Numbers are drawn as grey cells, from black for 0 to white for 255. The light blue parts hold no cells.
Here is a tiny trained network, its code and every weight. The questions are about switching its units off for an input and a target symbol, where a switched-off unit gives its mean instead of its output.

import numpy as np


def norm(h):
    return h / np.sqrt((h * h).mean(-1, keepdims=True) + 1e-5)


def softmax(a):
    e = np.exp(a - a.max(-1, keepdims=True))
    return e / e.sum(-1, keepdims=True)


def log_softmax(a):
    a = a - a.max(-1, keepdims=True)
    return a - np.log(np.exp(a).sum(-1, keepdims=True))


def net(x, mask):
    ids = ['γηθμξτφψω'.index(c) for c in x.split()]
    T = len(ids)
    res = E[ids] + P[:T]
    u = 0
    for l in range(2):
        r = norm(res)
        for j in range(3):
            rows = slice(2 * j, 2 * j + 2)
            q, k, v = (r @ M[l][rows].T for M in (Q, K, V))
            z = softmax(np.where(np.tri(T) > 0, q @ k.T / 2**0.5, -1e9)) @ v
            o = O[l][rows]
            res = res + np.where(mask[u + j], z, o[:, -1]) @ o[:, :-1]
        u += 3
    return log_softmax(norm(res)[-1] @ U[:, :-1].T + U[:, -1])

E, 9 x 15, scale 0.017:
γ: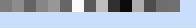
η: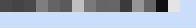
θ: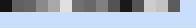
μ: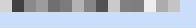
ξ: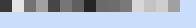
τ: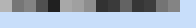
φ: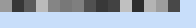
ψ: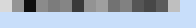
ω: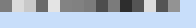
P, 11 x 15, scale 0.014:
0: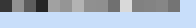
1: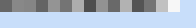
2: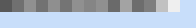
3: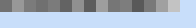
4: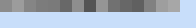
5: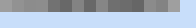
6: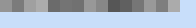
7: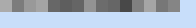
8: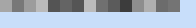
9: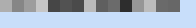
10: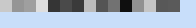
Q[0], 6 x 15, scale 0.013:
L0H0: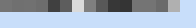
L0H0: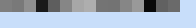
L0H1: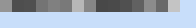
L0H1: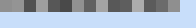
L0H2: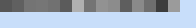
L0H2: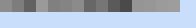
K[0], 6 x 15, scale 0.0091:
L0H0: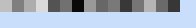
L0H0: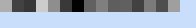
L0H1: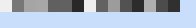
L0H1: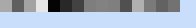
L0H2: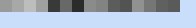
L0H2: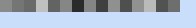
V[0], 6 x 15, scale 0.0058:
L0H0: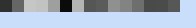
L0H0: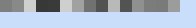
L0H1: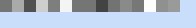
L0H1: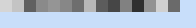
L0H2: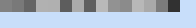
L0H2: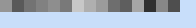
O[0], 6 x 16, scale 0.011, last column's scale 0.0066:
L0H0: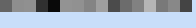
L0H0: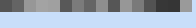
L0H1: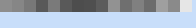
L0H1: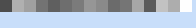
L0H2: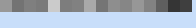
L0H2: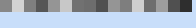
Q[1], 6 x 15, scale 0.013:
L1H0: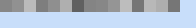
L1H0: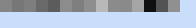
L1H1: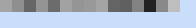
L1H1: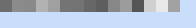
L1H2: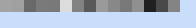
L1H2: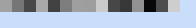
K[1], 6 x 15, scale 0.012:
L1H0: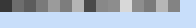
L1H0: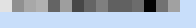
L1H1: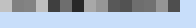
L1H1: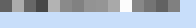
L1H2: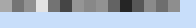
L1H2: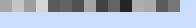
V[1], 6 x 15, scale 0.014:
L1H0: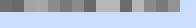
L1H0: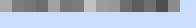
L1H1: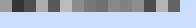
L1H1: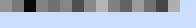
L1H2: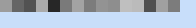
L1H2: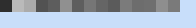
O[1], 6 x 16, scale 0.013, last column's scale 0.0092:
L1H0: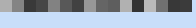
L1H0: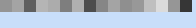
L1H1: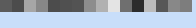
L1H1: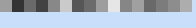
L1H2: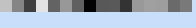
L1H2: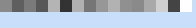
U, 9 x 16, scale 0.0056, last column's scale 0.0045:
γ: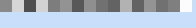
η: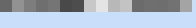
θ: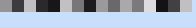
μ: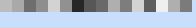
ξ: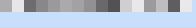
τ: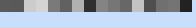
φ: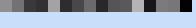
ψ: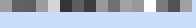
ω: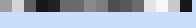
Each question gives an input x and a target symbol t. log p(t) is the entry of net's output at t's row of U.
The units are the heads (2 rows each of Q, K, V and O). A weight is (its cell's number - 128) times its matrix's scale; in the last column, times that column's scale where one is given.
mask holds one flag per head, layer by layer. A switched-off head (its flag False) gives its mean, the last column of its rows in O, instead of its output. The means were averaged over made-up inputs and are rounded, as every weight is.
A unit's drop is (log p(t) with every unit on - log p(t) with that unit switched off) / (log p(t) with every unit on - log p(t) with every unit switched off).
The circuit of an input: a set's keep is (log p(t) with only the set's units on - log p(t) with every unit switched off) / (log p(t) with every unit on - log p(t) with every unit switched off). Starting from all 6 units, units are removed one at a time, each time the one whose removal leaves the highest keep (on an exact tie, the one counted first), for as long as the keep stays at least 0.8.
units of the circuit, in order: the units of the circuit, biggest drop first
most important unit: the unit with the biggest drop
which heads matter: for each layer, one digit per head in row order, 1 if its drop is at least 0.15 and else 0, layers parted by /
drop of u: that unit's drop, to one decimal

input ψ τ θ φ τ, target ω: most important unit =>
L0H0
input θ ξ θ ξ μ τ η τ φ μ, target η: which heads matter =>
000 / 001
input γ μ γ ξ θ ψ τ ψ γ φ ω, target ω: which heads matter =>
110 / 000
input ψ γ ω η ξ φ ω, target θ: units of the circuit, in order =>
[L1H1, L0H0]
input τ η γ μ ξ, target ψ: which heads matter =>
000 / 001
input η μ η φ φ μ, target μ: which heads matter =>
110 / 110
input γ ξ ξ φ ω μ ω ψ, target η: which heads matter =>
000 / 001
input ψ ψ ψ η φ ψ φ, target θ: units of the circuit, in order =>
[L1H1, L0H0]
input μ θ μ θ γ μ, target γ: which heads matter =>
000 / 001
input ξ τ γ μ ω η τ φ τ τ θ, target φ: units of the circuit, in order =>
[L1H0, L1H1]
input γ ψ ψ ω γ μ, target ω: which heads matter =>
111 / 000
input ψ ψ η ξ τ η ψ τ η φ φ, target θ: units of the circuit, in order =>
[L1H1, L1H0]
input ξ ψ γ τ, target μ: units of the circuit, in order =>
[L0H0, L1H0]
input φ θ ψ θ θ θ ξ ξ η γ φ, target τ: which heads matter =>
100 / 100
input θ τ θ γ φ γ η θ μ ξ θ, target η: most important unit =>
L1H2
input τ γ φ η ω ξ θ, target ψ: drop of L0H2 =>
0.2
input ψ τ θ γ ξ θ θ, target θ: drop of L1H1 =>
0.3
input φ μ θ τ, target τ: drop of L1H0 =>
0.4
